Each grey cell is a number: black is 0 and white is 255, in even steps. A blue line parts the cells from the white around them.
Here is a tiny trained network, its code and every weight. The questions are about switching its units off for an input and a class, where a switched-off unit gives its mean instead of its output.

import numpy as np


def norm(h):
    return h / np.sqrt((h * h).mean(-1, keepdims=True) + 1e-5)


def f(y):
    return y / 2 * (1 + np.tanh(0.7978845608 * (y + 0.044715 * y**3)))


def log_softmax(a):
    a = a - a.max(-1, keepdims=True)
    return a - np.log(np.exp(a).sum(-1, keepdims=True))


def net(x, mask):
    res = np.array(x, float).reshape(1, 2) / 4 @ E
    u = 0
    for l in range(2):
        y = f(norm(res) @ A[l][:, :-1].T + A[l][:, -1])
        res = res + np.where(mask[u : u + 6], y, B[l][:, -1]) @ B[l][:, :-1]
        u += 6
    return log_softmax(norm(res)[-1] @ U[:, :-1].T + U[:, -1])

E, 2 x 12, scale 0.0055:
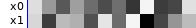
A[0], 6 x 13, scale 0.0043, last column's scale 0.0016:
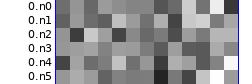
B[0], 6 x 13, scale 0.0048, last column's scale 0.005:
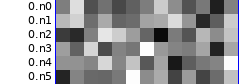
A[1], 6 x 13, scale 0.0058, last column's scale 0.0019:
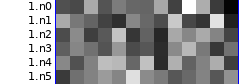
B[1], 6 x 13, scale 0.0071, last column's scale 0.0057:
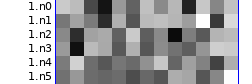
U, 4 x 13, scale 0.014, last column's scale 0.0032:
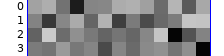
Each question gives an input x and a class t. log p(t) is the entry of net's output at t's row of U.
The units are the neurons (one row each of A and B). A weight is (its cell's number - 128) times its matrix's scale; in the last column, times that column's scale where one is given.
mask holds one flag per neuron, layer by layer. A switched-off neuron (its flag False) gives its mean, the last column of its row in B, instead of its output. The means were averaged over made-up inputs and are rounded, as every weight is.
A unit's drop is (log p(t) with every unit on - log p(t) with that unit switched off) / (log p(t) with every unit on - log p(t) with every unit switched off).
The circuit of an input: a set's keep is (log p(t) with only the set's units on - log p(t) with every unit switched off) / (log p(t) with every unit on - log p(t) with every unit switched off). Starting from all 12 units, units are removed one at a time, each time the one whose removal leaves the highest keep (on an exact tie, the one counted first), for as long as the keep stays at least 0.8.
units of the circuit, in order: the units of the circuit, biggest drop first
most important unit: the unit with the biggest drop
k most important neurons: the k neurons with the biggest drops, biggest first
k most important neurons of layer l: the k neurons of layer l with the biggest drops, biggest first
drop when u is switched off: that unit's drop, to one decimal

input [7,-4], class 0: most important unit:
1.n1
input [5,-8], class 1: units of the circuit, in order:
(1.n2 1.n3)
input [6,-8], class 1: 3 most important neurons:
(1.n2 1.n3 0.n1)
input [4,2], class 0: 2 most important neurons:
(0.n4 1.n1)
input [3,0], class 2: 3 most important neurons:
(0.n5 0.n3 1.n0)
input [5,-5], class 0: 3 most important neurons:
(1.n1 0.n2 1.n4)
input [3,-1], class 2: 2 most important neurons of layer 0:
(0.n5 0.n4)
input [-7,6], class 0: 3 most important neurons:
(1.n0 0.n4 1.n3)
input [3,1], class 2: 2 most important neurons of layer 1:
(1.n0 1.n5)
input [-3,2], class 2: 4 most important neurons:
(0.n1 0.n2 0.n3 1.n1)
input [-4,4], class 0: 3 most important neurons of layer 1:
(1.n0 1.n2 1.n3)
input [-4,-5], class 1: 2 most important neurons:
(1.n3 0.n5)
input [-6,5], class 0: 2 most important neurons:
(1.n0 0.n4)
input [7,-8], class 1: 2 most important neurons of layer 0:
(0.n1 0.n4)
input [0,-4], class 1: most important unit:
0.n5
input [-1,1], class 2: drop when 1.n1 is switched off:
0.1
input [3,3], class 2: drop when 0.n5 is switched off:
0.7
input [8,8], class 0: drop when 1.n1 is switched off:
0.9
